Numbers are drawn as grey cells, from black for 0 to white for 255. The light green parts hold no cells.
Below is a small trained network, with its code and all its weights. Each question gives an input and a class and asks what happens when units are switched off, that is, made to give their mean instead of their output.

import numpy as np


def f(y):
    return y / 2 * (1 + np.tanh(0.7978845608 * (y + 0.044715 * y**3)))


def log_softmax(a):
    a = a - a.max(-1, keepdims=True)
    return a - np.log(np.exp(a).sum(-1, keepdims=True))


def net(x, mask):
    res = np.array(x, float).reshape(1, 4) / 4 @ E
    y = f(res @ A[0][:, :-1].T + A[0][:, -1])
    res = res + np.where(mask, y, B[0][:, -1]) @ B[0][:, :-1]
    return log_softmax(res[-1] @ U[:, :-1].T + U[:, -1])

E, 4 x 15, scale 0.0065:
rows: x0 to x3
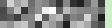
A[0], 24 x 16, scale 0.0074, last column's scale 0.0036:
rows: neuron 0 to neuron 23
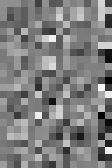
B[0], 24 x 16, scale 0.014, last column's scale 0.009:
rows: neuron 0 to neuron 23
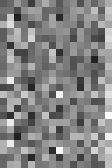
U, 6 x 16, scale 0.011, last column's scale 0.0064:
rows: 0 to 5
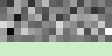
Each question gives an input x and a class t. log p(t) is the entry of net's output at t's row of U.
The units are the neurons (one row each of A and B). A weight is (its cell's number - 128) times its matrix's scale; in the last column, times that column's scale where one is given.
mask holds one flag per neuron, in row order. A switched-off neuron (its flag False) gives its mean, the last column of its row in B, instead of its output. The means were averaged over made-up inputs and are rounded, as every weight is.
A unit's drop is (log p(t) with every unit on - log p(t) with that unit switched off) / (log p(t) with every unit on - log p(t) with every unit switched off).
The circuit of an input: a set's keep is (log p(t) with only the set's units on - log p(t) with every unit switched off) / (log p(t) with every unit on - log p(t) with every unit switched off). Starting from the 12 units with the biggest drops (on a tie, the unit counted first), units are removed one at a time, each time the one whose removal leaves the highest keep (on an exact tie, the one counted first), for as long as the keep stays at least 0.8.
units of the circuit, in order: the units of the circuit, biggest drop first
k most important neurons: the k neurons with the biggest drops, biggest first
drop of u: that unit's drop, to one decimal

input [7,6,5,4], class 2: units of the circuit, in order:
[neuron 19]
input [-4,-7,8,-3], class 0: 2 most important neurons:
[neuron 16; neuron 22]
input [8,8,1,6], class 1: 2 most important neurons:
[neuron 5; neuron 9]
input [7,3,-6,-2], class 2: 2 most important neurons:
[neuron 19; neuron 16]
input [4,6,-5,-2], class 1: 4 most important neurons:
[neuron 5; neuron 16; neuron 9; neuron 22]
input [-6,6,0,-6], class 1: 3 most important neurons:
[neuron 5; neuron 19; neuron 9]
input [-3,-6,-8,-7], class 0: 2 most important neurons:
[neuron 12; neuron 0]
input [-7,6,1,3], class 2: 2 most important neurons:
[neuron 2; neuron 1]
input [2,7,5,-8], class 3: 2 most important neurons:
[neuron 13; neuron 20]
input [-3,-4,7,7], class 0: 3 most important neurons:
[neuron 16; neuron 22; neuron 13]
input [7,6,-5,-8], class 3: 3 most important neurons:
[neuron 13; neuron 20; neuron 3]
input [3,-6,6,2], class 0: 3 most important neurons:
[neuron 16; neuron 22; neuron 5]
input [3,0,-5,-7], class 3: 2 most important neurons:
[neuron 13; neuron 16]
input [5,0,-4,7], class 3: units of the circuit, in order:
[neuron 21]
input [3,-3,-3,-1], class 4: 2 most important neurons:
[neuron 16; neuron 22]
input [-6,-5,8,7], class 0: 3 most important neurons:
[neuron 16; neuron 22; neuron 13]
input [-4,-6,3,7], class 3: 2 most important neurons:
[neuron 21; neuron 17]
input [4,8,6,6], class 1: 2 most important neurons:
[neuron 5; neuron 9]
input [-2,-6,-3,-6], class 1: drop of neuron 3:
-0.1
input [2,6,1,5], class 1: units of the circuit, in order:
[neuron 5]
